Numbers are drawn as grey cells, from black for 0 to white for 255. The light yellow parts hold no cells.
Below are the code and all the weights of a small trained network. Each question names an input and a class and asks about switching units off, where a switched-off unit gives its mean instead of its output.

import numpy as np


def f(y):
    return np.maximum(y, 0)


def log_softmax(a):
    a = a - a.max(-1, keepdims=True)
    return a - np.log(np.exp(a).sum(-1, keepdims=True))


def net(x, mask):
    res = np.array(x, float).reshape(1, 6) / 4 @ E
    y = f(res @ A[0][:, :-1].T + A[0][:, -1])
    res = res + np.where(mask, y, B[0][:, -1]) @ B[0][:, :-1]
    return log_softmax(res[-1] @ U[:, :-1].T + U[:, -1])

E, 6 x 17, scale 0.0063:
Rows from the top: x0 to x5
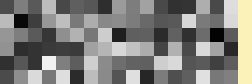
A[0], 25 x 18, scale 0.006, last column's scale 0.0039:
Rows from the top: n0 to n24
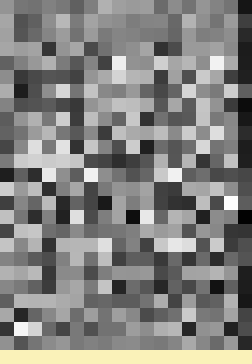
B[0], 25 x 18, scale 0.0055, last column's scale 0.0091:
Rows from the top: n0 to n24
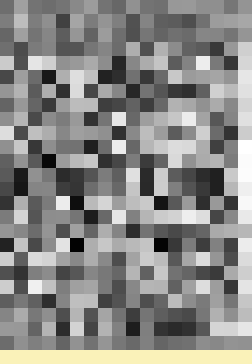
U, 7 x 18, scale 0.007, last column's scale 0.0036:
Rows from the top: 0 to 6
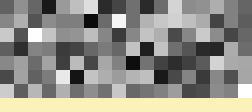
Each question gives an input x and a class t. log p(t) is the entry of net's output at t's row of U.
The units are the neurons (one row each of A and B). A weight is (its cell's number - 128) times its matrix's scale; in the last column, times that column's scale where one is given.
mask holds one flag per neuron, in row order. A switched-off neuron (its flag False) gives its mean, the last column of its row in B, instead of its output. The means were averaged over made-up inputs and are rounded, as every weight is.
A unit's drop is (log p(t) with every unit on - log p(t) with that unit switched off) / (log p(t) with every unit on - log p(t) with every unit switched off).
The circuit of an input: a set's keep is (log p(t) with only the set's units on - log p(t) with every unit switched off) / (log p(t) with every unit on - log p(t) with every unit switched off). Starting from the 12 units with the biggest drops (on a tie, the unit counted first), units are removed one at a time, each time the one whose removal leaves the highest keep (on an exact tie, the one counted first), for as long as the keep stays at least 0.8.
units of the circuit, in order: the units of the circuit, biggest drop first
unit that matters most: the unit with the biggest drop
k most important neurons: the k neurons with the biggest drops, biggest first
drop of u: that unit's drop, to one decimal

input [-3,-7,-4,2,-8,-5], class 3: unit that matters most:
n13
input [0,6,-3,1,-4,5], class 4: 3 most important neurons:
n6, n15, n22
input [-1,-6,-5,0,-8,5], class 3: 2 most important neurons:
n13, n19
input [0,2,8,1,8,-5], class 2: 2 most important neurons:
n18, n20
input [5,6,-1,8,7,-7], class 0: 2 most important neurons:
n5, n7
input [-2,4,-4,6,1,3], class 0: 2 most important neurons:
n5, n7
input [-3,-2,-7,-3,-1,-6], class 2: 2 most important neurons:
n4, n9
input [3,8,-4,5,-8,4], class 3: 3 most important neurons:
n13, n19, n3
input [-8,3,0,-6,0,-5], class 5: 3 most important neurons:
n17, n5, n7
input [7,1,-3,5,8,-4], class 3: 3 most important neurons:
n12, n17, n11
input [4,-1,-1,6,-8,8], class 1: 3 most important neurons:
n10, n8, n12
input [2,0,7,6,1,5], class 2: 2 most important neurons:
n20, n18
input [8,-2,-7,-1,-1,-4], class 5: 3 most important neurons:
n14, n20, n18
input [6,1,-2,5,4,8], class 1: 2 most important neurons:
n10, n8
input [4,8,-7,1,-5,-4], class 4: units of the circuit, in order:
n6
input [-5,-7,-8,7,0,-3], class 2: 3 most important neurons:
n4, n9, n11
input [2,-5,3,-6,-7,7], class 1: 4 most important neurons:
n10, n8, n12, n5
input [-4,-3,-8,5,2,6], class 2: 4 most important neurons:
n4, n9, n15, n11
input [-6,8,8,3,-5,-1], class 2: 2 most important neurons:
n20, n18
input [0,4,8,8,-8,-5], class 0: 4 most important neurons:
n5, n7, n12, n4
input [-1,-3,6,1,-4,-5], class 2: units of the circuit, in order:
n18
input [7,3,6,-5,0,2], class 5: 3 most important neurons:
n14, n4, n9
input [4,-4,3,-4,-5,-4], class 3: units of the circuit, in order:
n13, n3
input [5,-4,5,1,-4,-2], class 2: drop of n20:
0.5
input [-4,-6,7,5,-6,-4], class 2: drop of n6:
0.1
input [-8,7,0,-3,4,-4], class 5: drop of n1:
-0.1
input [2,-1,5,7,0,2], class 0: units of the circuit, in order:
n5
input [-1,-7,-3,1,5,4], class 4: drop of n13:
0.2
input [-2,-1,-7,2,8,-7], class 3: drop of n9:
-0.1
